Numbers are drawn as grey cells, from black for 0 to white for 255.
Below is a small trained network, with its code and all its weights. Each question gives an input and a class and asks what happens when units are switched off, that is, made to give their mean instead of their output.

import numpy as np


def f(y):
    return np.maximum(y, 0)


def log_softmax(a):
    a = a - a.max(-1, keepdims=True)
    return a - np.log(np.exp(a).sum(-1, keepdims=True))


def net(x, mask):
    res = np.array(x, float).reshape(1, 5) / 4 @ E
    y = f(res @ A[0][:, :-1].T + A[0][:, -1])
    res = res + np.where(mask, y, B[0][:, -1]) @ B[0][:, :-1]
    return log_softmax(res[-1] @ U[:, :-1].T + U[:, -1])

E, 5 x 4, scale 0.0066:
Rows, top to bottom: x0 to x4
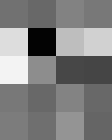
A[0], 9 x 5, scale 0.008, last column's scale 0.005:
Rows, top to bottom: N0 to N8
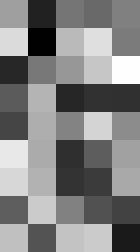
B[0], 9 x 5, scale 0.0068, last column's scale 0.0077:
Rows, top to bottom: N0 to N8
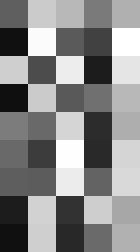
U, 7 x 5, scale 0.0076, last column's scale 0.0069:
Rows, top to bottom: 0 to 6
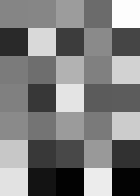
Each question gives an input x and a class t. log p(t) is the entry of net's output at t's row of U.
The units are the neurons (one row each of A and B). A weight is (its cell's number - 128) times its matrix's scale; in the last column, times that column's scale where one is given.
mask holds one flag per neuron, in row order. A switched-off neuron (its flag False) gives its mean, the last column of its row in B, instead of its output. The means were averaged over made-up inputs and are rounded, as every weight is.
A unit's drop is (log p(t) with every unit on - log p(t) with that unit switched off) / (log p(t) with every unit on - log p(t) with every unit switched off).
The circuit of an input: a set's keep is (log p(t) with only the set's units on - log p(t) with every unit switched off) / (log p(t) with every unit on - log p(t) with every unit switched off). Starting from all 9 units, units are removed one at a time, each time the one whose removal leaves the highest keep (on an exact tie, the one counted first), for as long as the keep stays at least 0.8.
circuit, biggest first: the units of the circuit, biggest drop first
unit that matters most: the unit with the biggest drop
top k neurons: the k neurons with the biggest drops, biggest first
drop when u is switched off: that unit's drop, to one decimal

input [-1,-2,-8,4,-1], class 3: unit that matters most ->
N2
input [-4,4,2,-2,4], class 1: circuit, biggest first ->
N1, N2
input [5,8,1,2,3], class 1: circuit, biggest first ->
N1, N8
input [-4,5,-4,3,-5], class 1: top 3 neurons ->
N1, N8, N5
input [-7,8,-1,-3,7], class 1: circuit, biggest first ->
N1, N8
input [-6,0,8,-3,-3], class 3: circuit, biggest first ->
N5, N6
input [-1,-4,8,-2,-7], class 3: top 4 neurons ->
N5, N6, N1, N8
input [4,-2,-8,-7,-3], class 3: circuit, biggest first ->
N2, N4
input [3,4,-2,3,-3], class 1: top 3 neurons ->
N1, N5, N6
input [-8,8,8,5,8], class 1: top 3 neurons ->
N1, N8, N2
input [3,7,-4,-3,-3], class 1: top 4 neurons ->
N1, N8, N5, N6
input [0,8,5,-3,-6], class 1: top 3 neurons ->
N1, N8, N2
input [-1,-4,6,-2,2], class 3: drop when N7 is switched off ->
-0.1
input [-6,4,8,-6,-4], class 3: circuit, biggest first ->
N5
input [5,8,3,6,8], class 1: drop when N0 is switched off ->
0.0
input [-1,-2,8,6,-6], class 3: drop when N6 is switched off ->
0.3
